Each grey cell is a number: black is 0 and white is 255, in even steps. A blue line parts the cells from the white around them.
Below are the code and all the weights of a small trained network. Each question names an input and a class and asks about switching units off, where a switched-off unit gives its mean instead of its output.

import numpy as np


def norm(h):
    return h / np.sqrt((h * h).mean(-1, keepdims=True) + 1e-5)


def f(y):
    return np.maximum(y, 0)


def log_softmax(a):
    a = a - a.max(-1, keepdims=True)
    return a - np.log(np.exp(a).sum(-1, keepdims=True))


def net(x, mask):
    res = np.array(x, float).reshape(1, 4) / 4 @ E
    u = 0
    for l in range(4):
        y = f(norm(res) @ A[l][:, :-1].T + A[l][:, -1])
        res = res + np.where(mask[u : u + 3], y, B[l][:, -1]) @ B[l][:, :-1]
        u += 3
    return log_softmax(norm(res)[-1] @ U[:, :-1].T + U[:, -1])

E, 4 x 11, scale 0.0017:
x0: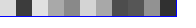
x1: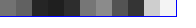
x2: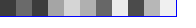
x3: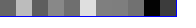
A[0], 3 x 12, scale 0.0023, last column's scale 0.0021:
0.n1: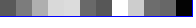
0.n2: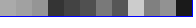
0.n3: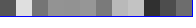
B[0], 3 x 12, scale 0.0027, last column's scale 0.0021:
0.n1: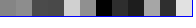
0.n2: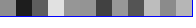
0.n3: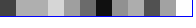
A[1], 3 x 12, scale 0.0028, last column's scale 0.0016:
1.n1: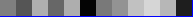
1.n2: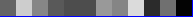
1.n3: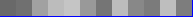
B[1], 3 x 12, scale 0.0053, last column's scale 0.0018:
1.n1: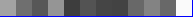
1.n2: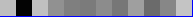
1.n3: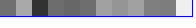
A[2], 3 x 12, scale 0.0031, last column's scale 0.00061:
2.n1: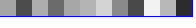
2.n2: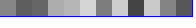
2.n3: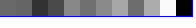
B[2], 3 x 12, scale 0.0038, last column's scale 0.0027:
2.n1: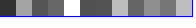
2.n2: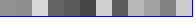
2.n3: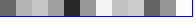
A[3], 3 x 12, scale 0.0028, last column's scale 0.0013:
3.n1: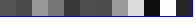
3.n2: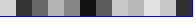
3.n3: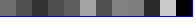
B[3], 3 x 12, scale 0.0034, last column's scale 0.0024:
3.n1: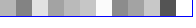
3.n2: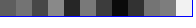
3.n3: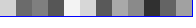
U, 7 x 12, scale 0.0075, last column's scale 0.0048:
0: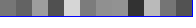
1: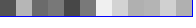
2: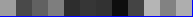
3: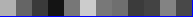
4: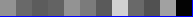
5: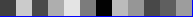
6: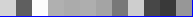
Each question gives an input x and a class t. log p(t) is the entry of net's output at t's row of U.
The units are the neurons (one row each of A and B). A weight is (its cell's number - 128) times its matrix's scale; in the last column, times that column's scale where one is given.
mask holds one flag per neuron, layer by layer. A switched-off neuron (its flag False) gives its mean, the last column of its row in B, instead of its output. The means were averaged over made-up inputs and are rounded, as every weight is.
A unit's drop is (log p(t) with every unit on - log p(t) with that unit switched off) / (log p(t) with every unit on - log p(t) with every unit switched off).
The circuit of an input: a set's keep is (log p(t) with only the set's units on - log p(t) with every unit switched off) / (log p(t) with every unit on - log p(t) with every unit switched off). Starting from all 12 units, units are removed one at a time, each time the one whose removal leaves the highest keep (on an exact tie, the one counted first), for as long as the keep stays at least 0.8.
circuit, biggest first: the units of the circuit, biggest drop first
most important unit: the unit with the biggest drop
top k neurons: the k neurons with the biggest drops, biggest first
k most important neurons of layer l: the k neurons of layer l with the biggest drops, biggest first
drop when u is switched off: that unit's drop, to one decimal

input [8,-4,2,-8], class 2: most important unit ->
3.n2
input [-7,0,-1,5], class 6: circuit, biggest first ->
(1.n2, 3.n1)
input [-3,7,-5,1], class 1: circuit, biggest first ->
(2.n3, 1.n1)
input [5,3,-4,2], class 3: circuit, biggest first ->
(3.n1, 0.n3, 2.n2)
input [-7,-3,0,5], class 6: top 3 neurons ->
(1.n2, 3.n1, 2.n1)
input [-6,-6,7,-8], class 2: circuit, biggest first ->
(1.n1, 3.n2)
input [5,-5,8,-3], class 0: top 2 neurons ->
(0.n1, 2.n2)
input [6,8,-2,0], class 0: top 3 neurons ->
(2.n1, 1.n1, 3.n2)
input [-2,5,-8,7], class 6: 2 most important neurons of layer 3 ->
(3.n2, 3.n1)
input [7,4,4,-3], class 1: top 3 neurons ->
(2.n3, 2.n2, 0.n1)
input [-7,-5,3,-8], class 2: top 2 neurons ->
(1.n1, 3.n2)
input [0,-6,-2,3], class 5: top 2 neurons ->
(0.n1, 0.n3)
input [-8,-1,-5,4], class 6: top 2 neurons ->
(1.n2, 3.n1)
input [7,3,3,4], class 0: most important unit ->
2.n1
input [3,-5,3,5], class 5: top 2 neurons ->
(0.n3, 3.n1)
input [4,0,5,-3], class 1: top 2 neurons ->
(2.n3, 1.n3)
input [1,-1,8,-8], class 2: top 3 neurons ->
(1.n1, 3.n2, 0.n1)
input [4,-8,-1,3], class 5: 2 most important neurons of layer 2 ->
(2.n3, 2.n2)
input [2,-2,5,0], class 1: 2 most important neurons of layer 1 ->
(1.n3, 1.n1)
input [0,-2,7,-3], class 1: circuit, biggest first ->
(2.n3)
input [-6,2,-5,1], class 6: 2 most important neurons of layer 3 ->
(3.n1, 3.n3)
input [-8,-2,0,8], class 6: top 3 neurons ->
(1.n2, 3.n1, 2.n1)
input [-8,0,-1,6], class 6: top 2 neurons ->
(1.n2, 3.n1)
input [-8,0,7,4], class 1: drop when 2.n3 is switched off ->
0.5
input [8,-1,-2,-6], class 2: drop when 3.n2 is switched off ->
0.2
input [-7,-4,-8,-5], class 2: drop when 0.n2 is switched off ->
0.3
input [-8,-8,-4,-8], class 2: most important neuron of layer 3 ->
(3.n2)
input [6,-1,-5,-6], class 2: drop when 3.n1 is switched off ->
0.2
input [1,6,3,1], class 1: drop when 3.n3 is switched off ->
0.0
